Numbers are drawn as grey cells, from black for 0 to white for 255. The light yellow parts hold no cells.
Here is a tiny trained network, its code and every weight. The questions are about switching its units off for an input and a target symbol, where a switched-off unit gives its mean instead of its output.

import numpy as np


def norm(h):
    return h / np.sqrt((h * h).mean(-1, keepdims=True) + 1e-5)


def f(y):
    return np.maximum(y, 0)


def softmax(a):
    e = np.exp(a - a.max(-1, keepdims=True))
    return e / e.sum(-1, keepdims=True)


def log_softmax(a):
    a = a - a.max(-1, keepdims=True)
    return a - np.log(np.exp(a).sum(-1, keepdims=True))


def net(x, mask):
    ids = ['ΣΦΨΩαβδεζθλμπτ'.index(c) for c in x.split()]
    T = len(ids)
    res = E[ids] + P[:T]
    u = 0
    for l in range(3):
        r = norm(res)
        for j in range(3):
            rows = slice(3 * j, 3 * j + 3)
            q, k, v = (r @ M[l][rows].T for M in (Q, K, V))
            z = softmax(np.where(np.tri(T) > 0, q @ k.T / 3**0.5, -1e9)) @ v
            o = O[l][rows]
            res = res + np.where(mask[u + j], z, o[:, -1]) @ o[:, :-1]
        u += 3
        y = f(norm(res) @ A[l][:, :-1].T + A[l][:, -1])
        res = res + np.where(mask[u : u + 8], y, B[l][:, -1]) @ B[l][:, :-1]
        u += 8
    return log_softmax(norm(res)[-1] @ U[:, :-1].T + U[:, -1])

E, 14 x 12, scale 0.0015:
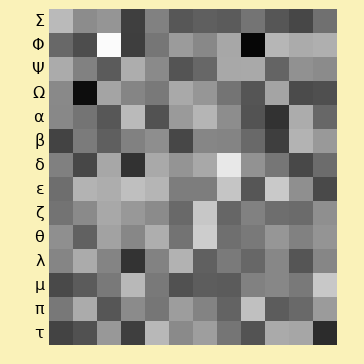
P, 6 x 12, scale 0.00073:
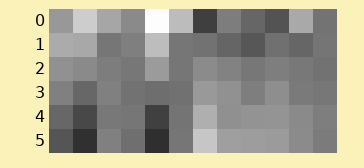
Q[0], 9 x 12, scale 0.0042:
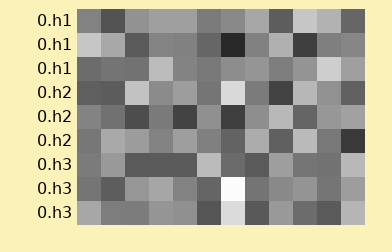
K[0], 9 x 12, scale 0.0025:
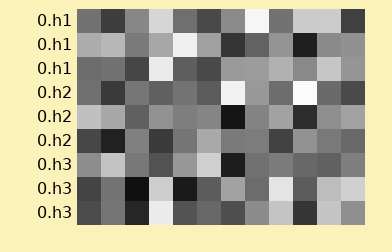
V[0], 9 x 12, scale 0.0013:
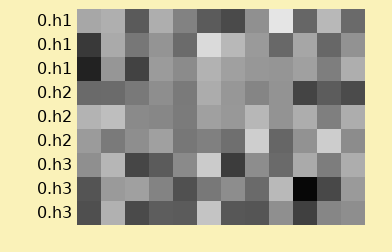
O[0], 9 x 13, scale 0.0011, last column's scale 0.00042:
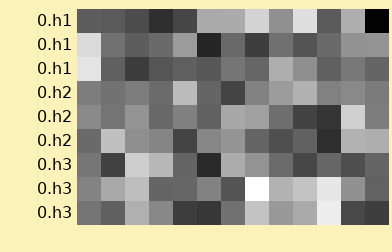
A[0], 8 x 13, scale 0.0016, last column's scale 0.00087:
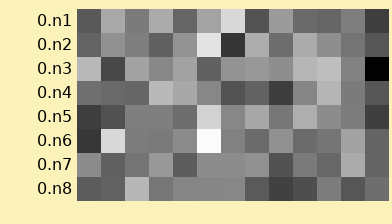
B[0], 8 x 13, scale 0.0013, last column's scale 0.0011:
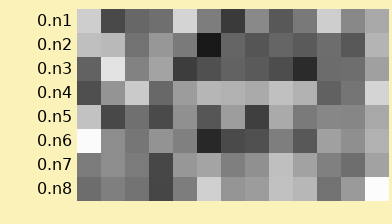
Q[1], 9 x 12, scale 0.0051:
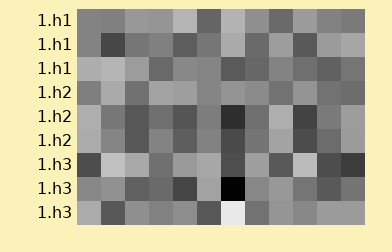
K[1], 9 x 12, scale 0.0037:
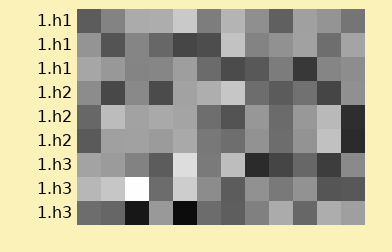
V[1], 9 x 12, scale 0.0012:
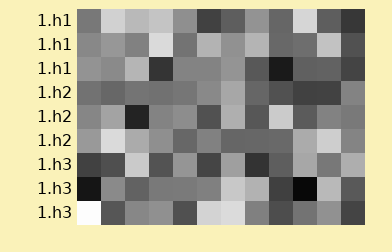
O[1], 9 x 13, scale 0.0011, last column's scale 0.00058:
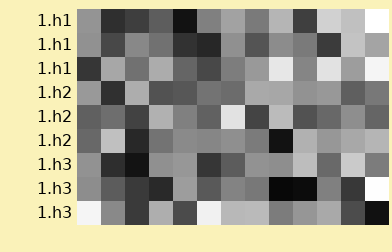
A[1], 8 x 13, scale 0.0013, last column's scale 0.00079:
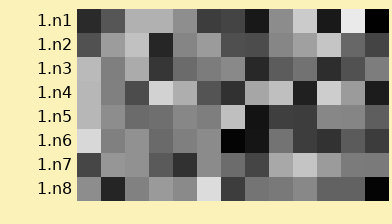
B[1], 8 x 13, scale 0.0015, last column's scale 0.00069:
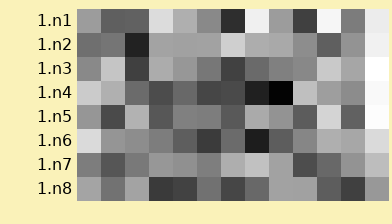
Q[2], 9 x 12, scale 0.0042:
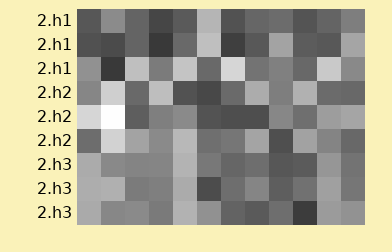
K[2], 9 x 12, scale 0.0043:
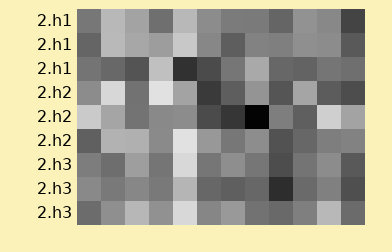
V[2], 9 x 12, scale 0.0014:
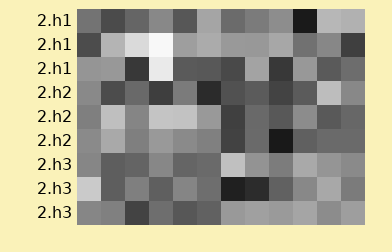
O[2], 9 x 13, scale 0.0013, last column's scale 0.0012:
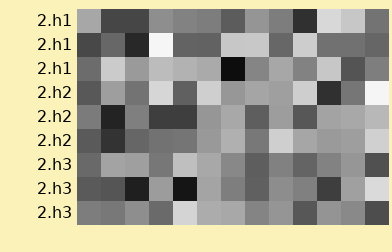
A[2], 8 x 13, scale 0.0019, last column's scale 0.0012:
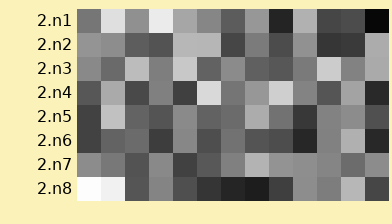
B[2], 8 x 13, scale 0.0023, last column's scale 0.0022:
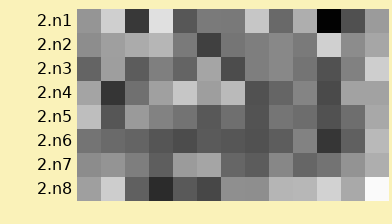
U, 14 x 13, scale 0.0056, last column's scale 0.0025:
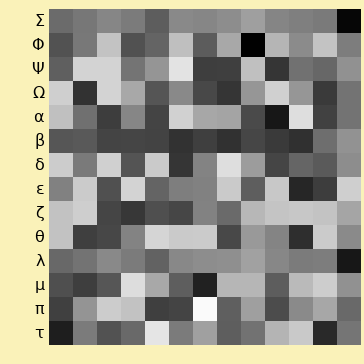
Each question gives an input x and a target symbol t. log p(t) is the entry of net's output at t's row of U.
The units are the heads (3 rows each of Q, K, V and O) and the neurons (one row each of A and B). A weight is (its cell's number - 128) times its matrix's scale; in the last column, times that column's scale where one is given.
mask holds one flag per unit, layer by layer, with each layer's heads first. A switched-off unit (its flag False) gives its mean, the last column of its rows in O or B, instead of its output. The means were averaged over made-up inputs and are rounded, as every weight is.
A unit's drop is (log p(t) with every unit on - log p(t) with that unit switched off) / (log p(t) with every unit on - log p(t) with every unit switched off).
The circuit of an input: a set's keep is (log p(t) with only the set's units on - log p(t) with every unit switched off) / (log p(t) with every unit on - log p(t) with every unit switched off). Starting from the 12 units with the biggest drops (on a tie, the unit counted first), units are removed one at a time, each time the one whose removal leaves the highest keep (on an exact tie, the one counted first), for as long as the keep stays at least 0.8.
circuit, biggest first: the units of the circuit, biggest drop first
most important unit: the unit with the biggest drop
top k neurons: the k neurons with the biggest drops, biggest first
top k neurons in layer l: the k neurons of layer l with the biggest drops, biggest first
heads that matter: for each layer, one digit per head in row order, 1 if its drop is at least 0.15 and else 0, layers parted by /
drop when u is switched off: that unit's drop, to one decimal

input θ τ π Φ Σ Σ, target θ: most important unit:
0.h1
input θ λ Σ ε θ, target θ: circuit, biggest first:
[2.n8, 0.h3]
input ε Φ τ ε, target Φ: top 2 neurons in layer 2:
[2.n8, 2.n1]
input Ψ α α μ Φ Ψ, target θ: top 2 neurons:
[0.n6, 2.n4]
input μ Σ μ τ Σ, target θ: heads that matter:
100 / 000 / 000
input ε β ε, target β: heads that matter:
000 / 000 / 010
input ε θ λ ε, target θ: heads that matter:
001 / 001 / 010
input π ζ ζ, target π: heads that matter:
001 / 001 / 100
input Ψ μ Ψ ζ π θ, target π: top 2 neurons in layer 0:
[0.n3, 0.n6]
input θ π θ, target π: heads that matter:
001 / 000 / 000
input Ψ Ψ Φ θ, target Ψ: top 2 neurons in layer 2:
[2.n3, 2.n8]
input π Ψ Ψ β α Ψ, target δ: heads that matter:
100 / 101 / 011
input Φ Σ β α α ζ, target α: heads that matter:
000 / 001 / 000
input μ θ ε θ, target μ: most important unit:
1.n1
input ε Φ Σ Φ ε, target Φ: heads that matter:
010 / 010 / 010
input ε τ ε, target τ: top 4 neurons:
[2.n8, 2.n1, 2.n6, 2.n5]
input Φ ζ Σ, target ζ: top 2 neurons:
[1.n6, 2.n8]
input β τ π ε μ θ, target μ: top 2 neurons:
[1.n1, 2.n8]
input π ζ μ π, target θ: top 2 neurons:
[2.n4, 2.n8]
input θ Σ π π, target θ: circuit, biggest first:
[2.n4]
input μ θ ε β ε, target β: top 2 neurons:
[2.n8, 2.n3]
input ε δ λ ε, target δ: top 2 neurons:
[2.n8, 1.n4]
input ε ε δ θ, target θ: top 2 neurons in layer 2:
[2.n8, 2.n3]
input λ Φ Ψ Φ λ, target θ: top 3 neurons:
[0.n8, 2.n4, 1.n4]
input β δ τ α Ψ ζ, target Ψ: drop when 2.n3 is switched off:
0.1
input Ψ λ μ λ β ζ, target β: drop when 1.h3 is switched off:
1.1
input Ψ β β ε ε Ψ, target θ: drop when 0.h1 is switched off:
1.0
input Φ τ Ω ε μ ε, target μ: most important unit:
2.h2
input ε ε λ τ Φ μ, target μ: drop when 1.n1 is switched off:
0.4
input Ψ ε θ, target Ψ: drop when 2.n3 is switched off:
0.2
